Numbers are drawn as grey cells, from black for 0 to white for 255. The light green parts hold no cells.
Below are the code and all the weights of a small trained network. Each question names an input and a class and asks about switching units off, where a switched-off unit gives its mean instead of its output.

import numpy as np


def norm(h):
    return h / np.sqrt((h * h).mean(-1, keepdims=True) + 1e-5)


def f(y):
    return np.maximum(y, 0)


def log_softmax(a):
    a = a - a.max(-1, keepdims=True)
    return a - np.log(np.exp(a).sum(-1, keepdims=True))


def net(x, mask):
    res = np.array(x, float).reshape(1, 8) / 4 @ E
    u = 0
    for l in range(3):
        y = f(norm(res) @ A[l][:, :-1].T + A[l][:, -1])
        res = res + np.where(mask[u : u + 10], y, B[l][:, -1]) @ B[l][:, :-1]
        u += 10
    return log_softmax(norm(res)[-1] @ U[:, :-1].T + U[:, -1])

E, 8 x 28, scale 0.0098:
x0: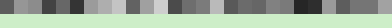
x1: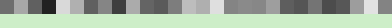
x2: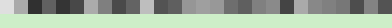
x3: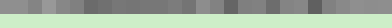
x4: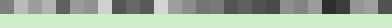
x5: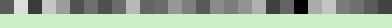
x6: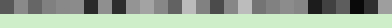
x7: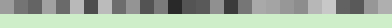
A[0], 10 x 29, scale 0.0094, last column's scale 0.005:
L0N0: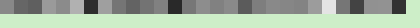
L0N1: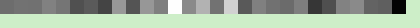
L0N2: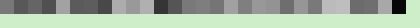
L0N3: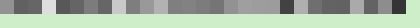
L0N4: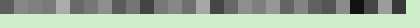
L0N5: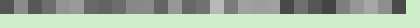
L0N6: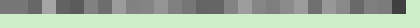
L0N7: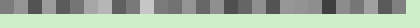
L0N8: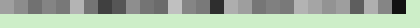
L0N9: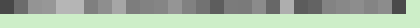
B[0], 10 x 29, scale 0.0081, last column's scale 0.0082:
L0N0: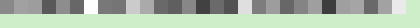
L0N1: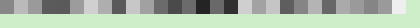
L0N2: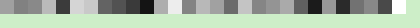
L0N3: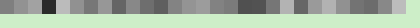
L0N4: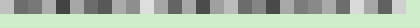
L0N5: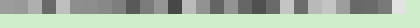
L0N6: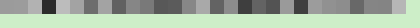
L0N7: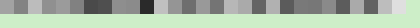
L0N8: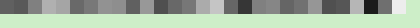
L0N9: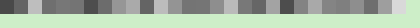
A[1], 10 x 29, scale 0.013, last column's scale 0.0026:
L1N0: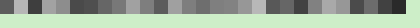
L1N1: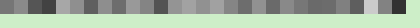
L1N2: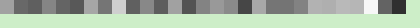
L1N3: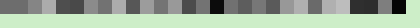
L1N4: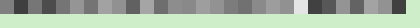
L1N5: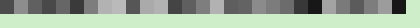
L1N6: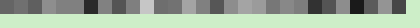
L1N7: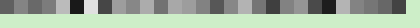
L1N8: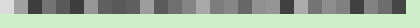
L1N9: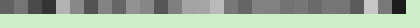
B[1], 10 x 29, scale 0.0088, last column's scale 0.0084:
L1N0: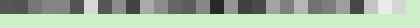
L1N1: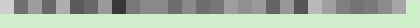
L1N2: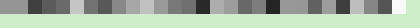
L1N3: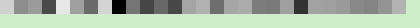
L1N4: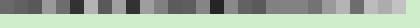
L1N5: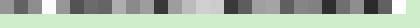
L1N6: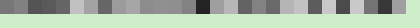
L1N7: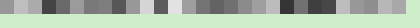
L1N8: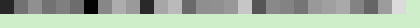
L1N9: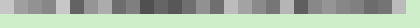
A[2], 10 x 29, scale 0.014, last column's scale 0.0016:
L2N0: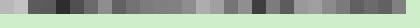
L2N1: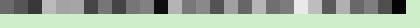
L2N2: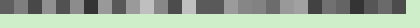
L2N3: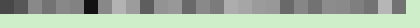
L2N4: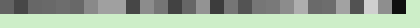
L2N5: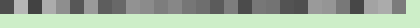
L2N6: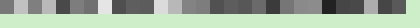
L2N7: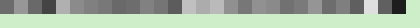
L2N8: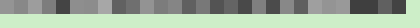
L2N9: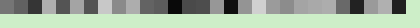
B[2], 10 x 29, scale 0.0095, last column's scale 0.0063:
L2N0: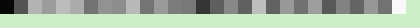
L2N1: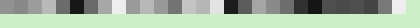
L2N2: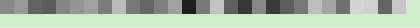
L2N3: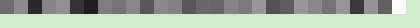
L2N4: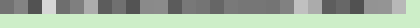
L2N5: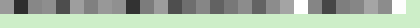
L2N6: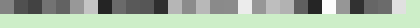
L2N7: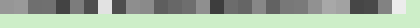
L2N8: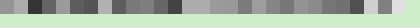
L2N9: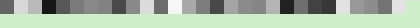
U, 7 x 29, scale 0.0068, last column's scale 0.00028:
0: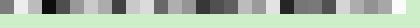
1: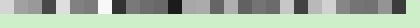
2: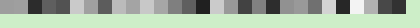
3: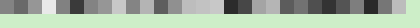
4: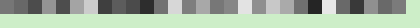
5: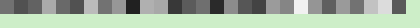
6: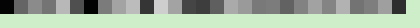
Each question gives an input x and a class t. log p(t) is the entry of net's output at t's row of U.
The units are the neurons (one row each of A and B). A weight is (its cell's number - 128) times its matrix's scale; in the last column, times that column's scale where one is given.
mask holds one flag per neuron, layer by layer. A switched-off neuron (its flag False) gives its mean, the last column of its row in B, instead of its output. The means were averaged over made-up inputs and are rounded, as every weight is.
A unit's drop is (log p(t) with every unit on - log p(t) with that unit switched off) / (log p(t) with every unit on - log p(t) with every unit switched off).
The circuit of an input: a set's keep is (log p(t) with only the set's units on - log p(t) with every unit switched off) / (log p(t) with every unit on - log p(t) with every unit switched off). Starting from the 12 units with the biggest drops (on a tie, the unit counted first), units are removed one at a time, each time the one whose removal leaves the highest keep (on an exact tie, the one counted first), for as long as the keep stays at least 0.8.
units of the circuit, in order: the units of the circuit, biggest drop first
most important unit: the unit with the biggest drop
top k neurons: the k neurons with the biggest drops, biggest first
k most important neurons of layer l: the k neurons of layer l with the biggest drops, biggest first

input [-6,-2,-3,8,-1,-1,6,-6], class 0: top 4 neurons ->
L0N1, L1N5, L1N2, L1N7
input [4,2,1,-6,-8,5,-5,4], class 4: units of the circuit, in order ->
L0N2
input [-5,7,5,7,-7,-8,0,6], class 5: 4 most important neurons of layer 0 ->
L0N1, L0N6, L0N3, L0N7
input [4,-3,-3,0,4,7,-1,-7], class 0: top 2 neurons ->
L1N7, L0N1
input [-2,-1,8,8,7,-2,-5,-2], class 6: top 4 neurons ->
L1N8, L0N2, L2N0, L2N3
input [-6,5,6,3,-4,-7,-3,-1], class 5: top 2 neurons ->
L1N4, L1N5
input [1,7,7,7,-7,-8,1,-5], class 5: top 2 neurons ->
L1N4, L2N4
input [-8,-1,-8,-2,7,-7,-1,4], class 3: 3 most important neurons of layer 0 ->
L0N2, L0N8, L0N7
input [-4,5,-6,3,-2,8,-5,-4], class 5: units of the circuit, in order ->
L1N0, L2N5
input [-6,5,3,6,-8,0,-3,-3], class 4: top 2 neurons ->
L0N2, L1N5
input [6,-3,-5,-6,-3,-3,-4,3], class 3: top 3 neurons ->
L1N5, L0N7, L1N8
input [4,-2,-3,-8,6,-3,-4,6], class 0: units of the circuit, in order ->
L2N9, L0N2
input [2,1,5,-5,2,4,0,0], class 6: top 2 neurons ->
L0N7, L1N8
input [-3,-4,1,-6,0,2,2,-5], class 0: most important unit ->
L0N1
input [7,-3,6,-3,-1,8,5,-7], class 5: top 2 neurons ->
L1N0, L2N5
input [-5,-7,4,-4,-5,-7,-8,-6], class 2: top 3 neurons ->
L1N2, L0N0, L0N5
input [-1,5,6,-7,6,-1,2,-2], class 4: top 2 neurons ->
L2N6, L0N7
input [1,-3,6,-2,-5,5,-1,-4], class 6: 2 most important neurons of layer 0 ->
L0N0, L0N5
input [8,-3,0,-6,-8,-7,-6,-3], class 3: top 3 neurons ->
L1N5, L0N4, L2N6
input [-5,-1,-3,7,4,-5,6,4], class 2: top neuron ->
L2N2
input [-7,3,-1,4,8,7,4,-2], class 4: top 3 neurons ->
L2N6, L1N5, L0N7
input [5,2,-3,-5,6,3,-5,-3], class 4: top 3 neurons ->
L2N6, L0N4, L0N8
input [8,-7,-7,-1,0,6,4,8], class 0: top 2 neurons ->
L2N9, L0N0
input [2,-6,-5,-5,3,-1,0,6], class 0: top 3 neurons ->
L0N0, L2N9, L0N5
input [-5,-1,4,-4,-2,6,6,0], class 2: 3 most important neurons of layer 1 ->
L1N6, L1N5, L1N4
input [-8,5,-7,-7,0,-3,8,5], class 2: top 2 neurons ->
L2N2, L1N6
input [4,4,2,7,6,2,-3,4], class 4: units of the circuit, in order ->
L2N6
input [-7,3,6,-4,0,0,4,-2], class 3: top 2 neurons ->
L0N8, L2N1
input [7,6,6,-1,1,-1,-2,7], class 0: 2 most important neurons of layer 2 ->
L2N9, L2N1
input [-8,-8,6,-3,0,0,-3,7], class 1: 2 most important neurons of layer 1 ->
L1N3, L1N5
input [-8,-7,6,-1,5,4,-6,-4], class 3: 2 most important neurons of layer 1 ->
L1N9, L1N1
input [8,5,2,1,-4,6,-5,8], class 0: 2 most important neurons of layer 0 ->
L0N0, L0N8
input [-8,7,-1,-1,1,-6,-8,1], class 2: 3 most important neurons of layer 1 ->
L1N2, L1N5, L1N3
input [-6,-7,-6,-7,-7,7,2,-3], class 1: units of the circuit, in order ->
L1N3
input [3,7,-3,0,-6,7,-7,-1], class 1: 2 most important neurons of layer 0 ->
L0N5, L0N4
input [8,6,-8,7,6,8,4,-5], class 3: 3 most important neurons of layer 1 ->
L1N5, L1N8, L1N4
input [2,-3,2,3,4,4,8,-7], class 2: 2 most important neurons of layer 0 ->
L0N4, L0N0
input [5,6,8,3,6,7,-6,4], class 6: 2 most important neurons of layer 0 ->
L0N2, L0N4
